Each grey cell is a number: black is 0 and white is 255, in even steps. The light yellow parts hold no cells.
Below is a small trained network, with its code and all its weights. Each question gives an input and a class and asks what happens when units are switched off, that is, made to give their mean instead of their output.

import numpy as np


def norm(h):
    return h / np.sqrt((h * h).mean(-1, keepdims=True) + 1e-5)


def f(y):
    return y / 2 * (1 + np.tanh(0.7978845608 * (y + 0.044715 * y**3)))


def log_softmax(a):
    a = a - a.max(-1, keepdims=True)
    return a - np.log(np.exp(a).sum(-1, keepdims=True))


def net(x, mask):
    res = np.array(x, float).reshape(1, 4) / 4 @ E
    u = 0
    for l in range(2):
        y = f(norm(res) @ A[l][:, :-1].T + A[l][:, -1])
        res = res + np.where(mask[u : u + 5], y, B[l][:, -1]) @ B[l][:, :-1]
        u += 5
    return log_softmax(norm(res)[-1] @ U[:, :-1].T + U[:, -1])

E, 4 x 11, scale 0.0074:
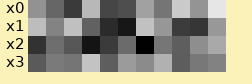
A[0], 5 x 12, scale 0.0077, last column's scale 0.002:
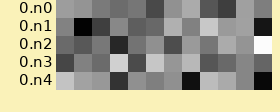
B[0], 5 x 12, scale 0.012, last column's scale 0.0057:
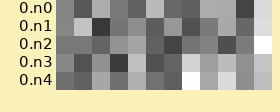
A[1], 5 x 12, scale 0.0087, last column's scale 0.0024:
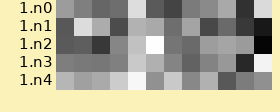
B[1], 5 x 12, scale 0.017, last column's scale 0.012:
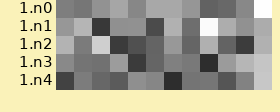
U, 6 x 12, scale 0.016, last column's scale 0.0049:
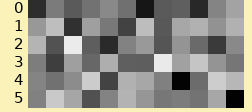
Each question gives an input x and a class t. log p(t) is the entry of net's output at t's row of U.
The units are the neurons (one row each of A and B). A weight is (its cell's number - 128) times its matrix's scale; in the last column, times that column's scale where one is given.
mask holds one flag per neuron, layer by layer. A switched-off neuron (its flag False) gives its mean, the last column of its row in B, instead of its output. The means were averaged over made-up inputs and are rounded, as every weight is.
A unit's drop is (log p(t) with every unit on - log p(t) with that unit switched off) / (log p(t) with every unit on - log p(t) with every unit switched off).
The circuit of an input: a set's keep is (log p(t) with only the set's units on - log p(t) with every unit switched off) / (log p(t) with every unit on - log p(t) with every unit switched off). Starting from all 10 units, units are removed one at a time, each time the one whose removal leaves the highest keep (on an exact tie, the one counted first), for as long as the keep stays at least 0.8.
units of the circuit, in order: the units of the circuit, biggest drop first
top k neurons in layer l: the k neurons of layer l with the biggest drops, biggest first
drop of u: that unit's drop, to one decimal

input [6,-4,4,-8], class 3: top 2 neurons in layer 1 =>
[1.n1, 1.n4]
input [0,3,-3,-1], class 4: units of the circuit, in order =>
[1.n2]
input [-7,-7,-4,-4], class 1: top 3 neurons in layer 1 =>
[1.n1, 1.n3, 1.n2]
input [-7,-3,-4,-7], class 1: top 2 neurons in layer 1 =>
[1.n1, 1.n3]
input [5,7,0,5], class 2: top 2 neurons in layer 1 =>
[1.n1, 1.n3]
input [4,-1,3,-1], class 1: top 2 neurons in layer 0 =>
[0.n1, 0.n0]
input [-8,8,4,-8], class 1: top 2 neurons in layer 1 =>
[1.n1, 1.n2]
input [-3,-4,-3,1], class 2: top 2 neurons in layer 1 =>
[1.n2, 1.n1]
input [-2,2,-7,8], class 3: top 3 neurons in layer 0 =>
[0.n3, 0.n2, 0.n1]
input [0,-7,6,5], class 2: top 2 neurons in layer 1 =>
[1.n2, 1.n4]
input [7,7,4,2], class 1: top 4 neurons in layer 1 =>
[1.n2, 1.n0, 1.n4, 1.n3]
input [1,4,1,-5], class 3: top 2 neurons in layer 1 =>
[1.n2, 1.n3]
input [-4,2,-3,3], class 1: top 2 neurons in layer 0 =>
[0.n4, 0.n2]
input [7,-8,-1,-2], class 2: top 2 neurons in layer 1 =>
[1.n2, 1.n1]
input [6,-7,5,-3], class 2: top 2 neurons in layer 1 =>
[1.n2, 1.n4]
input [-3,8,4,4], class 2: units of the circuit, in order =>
[0.n0]
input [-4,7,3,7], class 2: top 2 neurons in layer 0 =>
[0.n0, 0.n4]
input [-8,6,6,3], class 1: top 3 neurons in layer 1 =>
[1.n1, 1.n4, 1.n2]
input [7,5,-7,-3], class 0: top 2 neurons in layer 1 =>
[1.n4, 1.n1]
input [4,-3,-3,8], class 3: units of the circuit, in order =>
[0.n3]
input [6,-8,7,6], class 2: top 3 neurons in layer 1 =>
[1.n2, 1.n4, 1.n1]
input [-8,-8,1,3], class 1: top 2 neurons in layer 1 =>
[1.n1, 1.n3]
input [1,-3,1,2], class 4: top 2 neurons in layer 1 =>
[1.n0, 1.n1]
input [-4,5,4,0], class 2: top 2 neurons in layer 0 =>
[0.n0, 0.n1]
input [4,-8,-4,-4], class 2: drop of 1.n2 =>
1.6
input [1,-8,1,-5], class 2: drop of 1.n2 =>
1.5
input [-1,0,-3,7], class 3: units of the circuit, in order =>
[0.n3]
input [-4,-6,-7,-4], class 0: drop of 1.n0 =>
0.0
